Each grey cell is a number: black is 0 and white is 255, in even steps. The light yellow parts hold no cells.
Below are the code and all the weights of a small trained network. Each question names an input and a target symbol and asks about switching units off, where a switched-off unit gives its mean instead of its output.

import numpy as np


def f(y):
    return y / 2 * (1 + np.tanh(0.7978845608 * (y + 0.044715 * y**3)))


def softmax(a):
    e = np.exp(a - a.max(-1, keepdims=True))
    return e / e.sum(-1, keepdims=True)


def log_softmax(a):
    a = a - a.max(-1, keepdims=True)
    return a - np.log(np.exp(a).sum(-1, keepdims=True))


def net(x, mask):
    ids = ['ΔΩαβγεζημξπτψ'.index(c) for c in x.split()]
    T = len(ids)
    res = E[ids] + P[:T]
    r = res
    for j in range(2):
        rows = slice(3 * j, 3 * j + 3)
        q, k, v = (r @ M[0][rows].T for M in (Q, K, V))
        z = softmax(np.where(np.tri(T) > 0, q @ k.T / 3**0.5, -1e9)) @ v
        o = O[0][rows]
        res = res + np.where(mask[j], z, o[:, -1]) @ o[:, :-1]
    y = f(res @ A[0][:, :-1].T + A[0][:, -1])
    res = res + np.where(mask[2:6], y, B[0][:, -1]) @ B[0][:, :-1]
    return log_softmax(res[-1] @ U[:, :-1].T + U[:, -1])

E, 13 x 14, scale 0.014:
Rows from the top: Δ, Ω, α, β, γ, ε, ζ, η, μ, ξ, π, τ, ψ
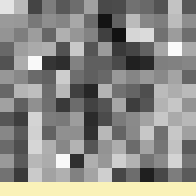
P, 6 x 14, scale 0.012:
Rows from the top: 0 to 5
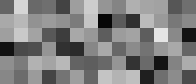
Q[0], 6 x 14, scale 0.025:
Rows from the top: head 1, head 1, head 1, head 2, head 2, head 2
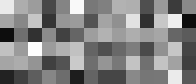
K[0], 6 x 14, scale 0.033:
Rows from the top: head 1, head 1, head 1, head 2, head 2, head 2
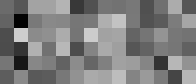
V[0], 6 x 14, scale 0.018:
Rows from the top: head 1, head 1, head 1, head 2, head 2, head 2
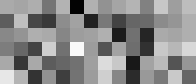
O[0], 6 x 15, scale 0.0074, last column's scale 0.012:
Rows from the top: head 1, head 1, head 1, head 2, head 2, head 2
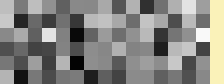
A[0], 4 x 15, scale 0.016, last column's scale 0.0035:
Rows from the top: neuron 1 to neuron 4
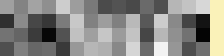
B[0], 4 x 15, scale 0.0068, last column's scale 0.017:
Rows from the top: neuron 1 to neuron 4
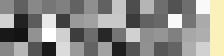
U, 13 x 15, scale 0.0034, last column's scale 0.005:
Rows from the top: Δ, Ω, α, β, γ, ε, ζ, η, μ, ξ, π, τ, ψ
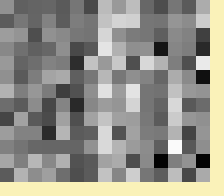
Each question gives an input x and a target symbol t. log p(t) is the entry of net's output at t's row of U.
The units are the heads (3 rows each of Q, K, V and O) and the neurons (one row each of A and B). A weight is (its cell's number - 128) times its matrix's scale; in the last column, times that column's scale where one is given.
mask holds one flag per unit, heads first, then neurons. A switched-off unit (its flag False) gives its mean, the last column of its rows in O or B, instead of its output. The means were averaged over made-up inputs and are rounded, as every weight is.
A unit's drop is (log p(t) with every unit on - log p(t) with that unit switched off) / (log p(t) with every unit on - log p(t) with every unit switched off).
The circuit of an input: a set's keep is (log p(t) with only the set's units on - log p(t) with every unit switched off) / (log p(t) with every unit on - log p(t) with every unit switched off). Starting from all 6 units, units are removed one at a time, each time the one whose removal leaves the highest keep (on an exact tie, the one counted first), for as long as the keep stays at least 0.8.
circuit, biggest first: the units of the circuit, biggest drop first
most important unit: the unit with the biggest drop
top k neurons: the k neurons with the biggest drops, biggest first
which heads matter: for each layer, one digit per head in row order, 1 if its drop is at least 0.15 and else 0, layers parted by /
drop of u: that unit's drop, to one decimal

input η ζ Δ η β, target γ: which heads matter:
00
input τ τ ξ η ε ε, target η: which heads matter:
11
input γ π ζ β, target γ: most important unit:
head 1
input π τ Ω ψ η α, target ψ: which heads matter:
10
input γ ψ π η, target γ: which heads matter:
10
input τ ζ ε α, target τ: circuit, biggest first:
head 1; neuron 1
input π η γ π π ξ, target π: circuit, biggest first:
neuron 2; head 1
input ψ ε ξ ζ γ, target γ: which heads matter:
00
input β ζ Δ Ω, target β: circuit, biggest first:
head 2; head 1
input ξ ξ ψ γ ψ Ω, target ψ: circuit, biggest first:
head 1; head 2
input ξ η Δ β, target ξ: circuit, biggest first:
neuron 4; head 2; head 1
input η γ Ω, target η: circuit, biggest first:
head 2; head 1; neuron 3
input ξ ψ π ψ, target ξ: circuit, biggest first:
head 2; neuron 4; head 1
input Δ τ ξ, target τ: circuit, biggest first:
neuron 1; head 1
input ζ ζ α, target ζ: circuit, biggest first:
head 1
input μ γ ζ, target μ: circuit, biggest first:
head 2; neuron 4
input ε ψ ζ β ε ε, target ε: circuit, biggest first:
head 1; neuron 3; neuron 2
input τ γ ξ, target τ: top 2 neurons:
neuron 1; neuron 4
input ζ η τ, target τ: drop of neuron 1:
1.1
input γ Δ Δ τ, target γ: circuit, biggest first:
head 1
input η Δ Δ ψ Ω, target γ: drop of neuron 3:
0.0
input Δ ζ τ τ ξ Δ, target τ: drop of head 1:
1.4
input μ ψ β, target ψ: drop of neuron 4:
0.1
